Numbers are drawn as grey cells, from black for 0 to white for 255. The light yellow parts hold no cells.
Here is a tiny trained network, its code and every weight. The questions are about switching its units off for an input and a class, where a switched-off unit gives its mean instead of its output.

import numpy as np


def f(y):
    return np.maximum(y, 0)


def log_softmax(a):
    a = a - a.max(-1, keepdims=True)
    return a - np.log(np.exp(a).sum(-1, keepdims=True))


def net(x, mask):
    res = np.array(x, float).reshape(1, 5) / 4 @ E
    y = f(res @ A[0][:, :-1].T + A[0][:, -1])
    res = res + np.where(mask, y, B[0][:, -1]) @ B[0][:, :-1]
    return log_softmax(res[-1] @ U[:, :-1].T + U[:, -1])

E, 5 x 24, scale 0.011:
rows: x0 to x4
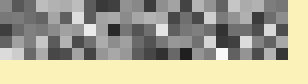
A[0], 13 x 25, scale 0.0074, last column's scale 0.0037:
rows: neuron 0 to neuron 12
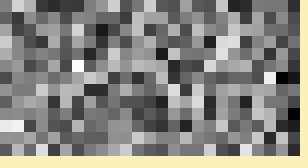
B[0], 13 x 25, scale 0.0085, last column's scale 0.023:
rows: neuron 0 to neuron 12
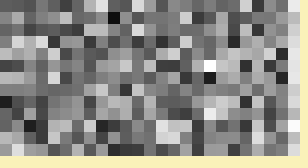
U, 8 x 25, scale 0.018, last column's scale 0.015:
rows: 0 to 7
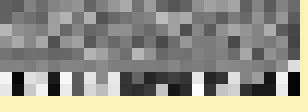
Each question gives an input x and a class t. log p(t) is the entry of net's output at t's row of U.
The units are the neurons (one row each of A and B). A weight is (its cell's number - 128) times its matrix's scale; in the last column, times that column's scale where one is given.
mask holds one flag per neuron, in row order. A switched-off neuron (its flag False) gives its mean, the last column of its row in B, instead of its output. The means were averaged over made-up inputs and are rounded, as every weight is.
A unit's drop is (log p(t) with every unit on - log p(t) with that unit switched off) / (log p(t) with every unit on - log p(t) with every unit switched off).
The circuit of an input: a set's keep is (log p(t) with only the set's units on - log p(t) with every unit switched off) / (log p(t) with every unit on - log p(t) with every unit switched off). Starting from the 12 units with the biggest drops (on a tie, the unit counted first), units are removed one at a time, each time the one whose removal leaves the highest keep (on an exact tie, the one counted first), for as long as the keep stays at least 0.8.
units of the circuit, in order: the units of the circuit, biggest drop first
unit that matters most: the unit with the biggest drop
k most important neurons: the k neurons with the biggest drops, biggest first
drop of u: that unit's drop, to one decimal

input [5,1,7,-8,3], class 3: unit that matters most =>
neuron 3
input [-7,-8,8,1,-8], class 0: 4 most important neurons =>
(neuron 8; neuron 10; neuron 4; neuron 11)
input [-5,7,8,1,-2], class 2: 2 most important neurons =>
(neuron 6; neuron 8)
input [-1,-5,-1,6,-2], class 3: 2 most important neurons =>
(neuron 12; neuron 5)
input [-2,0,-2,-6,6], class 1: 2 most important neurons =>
(neuron 10; neuron 12)
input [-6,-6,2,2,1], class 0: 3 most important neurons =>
(neuron 8; neuron 2; neuron 9)
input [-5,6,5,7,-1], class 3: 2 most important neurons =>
(neuron 12; neuron 8)
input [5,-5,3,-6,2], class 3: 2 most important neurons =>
(neuron 3; neuron 5)
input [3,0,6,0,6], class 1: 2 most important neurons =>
(neuron 10; neuron 4)
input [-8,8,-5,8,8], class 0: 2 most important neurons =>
(neuron 5; neuron 3)
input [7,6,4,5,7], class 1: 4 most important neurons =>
(neuron 10; neuron 0; neuron 8; neuron 9)
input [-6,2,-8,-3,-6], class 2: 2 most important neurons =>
(neuron 10; neuron 4)
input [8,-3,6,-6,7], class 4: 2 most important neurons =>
(neuron 2; neuron 7)
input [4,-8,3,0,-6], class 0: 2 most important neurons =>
(neuron 8; neuron 10)
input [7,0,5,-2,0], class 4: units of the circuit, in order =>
(neuron 2)
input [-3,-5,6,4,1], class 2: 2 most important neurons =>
(neuron 6; neuron 5)
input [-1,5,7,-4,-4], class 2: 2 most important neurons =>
(neuron 6; neuron 10)
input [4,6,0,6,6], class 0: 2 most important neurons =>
(neuron 5; neuron 3)
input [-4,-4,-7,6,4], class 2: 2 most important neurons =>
(neuron 4; neuron 3)
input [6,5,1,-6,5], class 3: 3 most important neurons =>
(neuron 3; neuron 0; neuron 8)
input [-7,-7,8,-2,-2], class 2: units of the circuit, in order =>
(neuron 6)
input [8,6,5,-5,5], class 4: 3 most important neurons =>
(neuron 2; neuron 7; neuron 8)
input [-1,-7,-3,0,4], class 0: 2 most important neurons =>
(neuron 8; neuron 9)
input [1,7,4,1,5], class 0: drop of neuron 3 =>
0.0
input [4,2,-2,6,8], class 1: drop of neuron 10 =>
1.8
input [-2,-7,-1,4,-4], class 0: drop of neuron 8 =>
0.1
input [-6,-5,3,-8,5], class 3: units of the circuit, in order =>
(neuron 3)
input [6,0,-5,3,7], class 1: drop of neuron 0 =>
0.1
